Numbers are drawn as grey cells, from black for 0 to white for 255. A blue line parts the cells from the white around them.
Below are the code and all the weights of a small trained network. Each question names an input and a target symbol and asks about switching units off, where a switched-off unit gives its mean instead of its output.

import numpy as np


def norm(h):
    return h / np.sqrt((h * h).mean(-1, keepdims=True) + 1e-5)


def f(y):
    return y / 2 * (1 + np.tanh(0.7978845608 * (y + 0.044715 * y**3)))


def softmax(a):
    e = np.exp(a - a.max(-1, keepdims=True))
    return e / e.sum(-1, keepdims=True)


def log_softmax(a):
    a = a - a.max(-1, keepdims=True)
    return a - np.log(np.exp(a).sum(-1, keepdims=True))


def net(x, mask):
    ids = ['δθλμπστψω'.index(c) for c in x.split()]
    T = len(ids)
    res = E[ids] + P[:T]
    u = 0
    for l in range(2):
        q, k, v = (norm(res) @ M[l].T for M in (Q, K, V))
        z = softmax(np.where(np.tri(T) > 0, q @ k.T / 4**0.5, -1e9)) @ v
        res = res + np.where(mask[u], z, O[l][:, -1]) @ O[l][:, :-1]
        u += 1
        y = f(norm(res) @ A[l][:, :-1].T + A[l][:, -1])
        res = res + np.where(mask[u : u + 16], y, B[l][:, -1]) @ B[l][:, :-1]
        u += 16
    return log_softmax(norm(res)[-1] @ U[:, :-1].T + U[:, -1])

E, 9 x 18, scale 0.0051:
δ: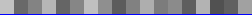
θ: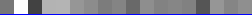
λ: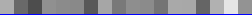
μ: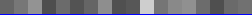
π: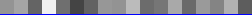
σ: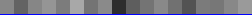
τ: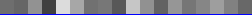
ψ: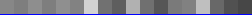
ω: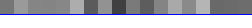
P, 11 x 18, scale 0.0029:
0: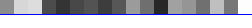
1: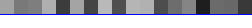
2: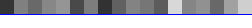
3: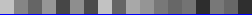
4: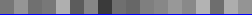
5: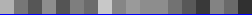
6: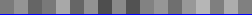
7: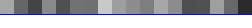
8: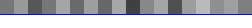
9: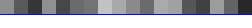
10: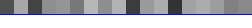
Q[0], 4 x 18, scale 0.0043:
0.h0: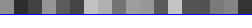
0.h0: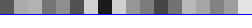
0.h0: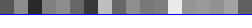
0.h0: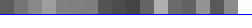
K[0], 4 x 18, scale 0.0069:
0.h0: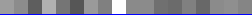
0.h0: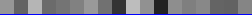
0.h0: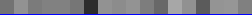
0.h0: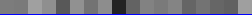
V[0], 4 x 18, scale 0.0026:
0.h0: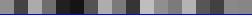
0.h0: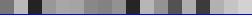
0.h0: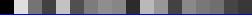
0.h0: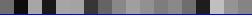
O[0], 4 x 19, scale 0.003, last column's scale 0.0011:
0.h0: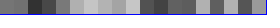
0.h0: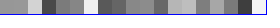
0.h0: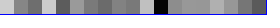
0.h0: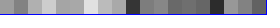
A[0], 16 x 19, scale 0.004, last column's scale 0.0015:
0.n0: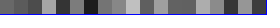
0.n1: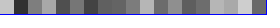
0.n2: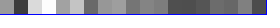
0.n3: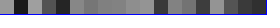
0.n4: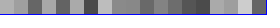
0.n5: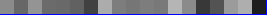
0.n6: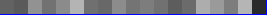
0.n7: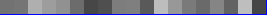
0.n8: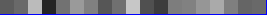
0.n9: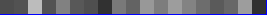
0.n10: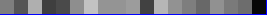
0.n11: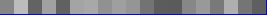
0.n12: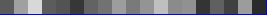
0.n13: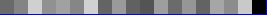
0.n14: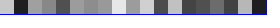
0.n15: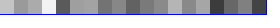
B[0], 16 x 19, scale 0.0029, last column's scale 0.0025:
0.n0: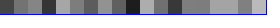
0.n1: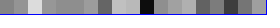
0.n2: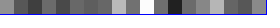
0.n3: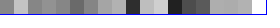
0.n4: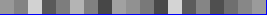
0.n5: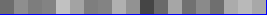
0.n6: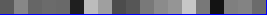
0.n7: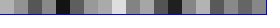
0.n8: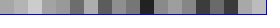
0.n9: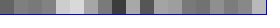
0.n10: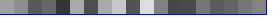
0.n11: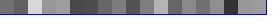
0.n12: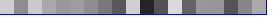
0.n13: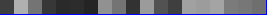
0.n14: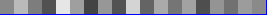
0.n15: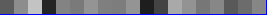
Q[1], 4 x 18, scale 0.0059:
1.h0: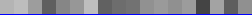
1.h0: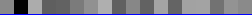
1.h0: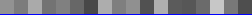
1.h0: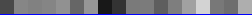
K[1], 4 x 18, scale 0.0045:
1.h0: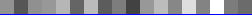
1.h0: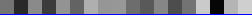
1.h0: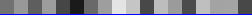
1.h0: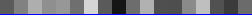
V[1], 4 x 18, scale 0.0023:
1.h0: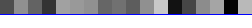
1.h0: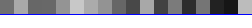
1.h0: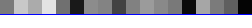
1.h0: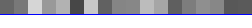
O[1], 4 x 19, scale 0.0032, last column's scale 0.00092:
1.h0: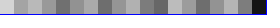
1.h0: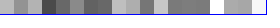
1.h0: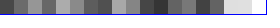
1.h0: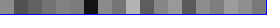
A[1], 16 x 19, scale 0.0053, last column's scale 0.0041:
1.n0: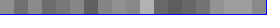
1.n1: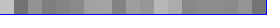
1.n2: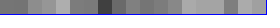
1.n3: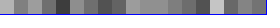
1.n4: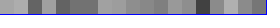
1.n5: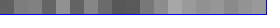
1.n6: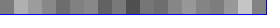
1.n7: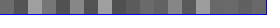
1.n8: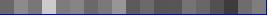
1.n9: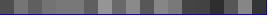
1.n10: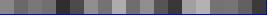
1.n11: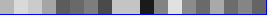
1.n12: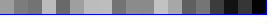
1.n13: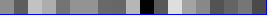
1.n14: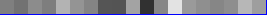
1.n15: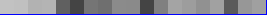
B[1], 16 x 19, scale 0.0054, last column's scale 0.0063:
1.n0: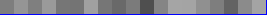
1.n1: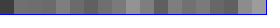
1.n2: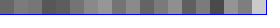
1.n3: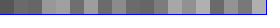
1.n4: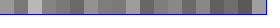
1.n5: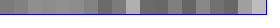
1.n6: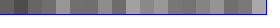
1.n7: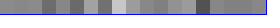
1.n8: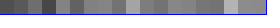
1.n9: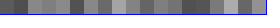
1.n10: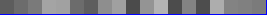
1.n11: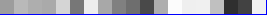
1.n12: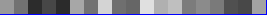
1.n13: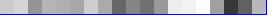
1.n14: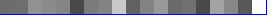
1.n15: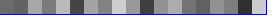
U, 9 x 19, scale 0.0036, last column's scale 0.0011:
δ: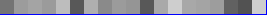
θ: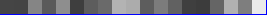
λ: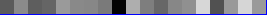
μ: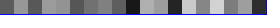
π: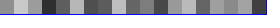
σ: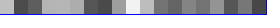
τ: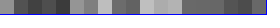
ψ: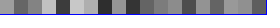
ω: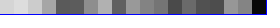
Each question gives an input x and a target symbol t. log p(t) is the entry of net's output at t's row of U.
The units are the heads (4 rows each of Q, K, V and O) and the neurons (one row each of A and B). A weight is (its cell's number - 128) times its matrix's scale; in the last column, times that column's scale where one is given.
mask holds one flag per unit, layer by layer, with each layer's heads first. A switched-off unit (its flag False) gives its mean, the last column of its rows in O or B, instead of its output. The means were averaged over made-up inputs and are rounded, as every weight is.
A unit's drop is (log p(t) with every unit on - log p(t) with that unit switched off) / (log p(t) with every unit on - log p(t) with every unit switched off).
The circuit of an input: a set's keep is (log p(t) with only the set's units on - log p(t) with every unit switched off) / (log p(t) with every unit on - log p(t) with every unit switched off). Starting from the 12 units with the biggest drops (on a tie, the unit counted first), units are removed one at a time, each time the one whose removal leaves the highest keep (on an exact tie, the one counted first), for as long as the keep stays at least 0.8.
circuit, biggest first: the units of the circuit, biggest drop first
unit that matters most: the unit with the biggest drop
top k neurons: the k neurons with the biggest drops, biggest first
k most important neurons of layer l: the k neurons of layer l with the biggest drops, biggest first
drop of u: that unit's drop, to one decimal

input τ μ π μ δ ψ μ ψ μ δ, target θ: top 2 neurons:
[1.n9; 1.n11]
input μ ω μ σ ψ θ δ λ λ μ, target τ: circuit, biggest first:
[1.h0; 1.n12]
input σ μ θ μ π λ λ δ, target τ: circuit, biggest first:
[1.n12]
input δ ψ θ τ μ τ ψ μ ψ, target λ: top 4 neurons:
[0.n0; 0.n12; 0.n1; 1.n15]
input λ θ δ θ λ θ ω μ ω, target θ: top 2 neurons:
[1.n11; 0.n12]
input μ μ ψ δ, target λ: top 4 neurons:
[0.n0; 1.n14; 1.n11; 1.n15]
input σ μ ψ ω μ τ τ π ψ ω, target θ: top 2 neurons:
[1.n11; 1.n9]
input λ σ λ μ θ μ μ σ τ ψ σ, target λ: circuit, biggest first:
[1.n14; 1.n15; 1.n11]
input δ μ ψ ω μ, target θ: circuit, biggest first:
[1.n11; 1.n13]
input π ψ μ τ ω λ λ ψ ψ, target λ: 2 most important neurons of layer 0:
[0.n0; 0.n2]
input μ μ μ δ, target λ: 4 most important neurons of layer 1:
[1.n14; 1.n11; 1.n15; 1.n3]
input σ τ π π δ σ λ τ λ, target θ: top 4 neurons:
[1.n11; 0.n3; 1.n13; 0.n10]
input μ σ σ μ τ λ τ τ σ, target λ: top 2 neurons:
[1.n14; 1.n15]
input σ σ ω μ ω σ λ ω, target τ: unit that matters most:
1.h0
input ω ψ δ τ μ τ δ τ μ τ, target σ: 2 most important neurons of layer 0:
[0.n2; 0.n14]
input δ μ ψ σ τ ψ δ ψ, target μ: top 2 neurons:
[0.n0; 1.n11]
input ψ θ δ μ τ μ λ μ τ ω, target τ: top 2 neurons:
[0.n10; 1.n12]
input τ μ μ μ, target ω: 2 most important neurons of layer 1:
[1.n11; 1.n4]
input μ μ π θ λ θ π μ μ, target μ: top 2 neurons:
[1.n10; 1.n11]
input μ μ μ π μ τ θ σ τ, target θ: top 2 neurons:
[1.n11; 0.n3]
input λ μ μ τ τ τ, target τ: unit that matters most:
0.h0
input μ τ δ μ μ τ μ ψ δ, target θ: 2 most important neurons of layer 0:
[0.n8; 0.n0]
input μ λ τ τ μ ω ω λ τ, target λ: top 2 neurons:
[1.n14; 1.n11]
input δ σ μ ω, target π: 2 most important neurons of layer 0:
[0.n0; 0.n12]
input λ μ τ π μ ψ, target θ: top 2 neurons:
[1.n9; 1.n11]
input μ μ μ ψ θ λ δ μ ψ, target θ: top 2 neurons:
[0.n0; 1.n11]
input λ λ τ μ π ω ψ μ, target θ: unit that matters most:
0.h0
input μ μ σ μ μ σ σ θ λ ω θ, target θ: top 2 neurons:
[1.n11; 1.n13]
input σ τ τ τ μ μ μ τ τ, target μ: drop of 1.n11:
0.2
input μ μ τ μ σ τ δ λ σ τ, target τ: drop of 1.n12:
0.2
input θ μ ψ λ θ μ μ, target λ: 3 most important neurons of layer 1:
[1.n14; 1.n11; 1.n15]
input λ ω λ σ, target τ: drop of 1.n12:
0.1
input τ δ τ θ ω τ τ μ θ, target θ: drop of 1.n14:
-0.1
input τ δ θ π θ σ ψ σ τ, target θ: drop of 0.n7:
0.0
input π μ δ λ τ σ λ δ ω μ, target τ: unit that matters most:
1.n12
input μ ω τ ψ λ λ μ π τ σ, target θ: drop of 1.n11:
0.1
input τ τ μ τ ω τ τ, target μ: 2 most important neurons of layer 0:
[0.n2; 0.n13]
